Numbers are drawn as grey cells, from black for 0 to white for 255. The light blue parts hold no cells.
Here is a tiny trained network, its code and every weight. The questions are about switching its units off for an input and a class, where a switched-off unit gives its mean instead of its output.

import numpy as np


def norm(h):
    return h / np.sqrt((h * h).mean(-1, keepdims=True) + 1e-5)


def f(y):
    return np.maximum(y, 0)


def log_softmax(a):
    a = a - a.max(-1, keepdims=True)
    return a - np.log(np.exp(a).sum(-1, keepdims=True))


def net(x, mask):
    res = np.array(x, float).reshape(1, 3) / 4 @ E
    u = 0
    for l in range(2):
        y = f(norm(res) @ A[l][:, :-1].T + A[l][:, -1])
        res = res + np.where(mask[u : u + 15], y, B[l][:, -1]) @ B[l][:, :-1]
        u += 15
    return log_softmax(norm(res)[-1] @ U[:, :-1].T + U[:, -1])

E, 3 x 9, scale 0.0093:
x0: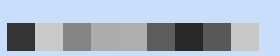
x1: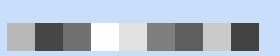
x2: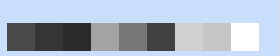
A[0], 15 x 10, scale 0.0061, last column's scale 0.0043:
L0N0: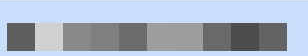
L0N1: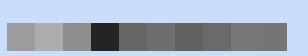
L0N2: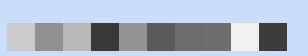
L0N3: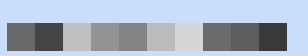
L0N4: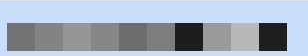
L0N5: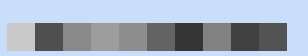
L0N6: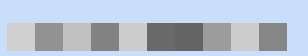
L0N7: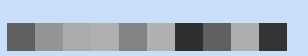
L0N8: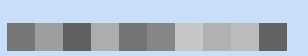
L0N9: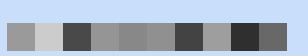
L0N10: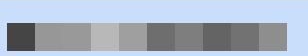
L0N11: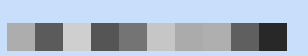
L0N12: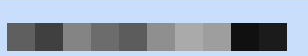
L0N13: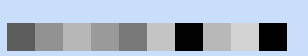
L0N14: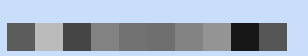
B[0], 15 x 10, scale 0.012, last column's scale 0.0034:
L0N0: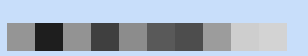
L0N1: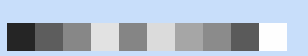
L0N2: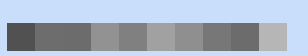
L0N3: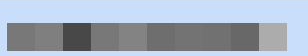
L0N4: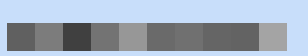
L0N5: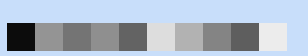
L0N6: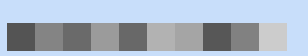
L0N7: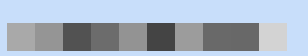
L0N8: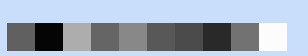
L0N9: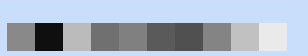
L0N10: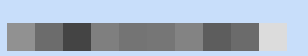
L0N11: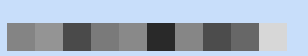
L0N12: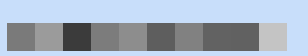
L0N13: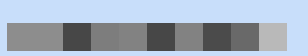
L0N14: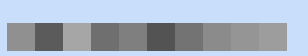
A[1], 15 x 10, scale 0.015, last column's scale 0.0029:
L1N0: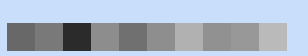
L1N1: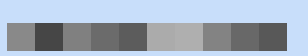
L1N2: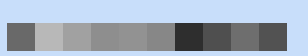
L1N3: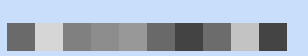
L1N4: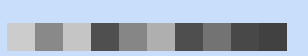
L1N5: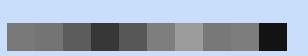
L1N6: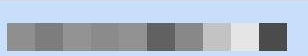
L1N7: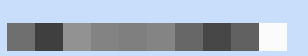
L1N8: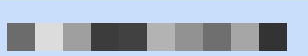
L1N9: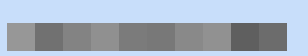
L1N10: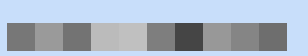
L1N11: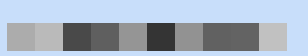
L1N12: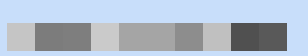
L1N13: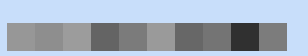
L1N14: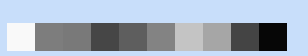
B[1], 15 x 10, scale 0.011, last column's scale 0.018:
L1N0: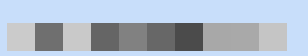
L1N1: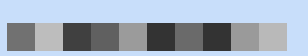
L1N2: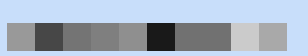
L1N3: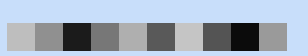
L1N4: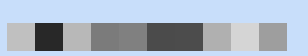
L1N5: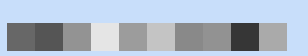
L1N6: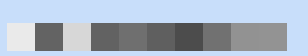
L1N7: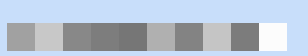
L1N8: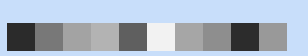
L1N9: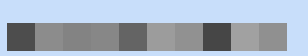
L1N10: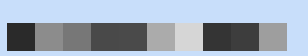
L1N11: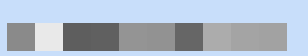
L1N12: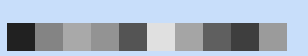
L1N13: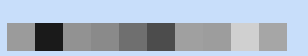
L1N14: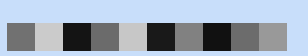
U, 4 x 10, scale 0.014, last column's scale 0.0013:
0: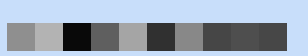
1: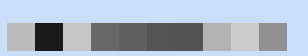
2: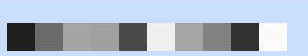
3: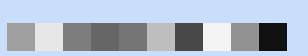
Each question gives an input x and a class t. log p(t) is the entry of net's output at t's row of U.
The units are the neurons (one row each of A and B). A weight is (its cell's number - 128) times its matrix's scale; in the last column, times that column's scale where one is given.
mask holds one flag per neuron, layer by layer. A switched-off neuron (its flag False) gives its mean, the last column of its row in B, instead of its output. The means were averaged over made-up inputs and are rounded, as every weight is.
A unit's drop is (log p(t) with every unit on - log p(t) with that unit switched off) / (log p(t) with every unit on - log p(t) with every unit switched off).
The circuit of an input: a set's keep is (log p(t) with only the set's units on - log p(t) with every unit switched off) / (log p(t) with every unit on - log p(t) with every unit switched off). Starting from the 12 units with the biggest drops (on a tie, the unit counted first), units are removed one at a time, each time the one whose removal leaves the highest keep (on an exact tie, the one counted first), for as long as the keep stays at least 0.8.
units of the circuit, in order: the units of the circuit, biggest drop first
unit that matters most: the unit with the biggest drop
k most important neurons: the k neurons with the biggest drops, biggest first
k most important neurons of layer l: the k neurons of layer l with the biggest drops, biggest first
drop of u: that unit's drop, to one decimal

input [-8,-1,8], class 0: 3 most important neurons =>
[L1N14; L1N1; L0N9]
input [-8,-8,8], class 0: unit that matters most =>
L1N1
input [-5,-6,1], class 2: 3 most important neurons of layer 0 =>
[L0N1; L0N7; L0N10]
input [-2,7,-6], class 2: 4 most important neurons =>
[L1N12; L0N5; L0N8; L1N0]
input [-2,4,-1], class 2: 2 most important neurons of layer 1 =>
[L1N12; L1N11]
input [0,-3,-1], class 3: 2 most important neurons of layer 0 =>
[L0N1; L0N0]
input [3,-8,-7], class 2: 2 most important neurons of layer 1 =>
[L1N8; L1N0]
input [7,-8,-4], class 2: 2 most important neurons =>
[L1N8; L0N1]
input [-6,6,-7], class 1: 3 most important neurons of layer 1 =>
[L1N4; L1N13; L1N3]
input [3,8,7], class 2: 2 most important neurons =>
[L1N10; L1N12]
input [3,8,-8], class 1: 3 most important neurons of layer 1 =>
[L1N4; L1N2; L1N13]
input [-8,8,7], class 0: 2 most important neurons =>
[L1N14; L0N1]
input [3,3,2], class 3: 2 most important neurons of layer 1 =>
[L1N1; L1N14]
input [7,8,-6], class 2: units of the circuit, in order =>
[L1N10]
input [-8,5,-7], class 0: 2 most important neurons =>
[L1N14; L0N11]
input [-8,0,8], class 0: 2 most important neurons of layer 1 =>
[L1N14; L1N1]
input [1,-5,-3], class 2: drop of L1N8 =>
0.1
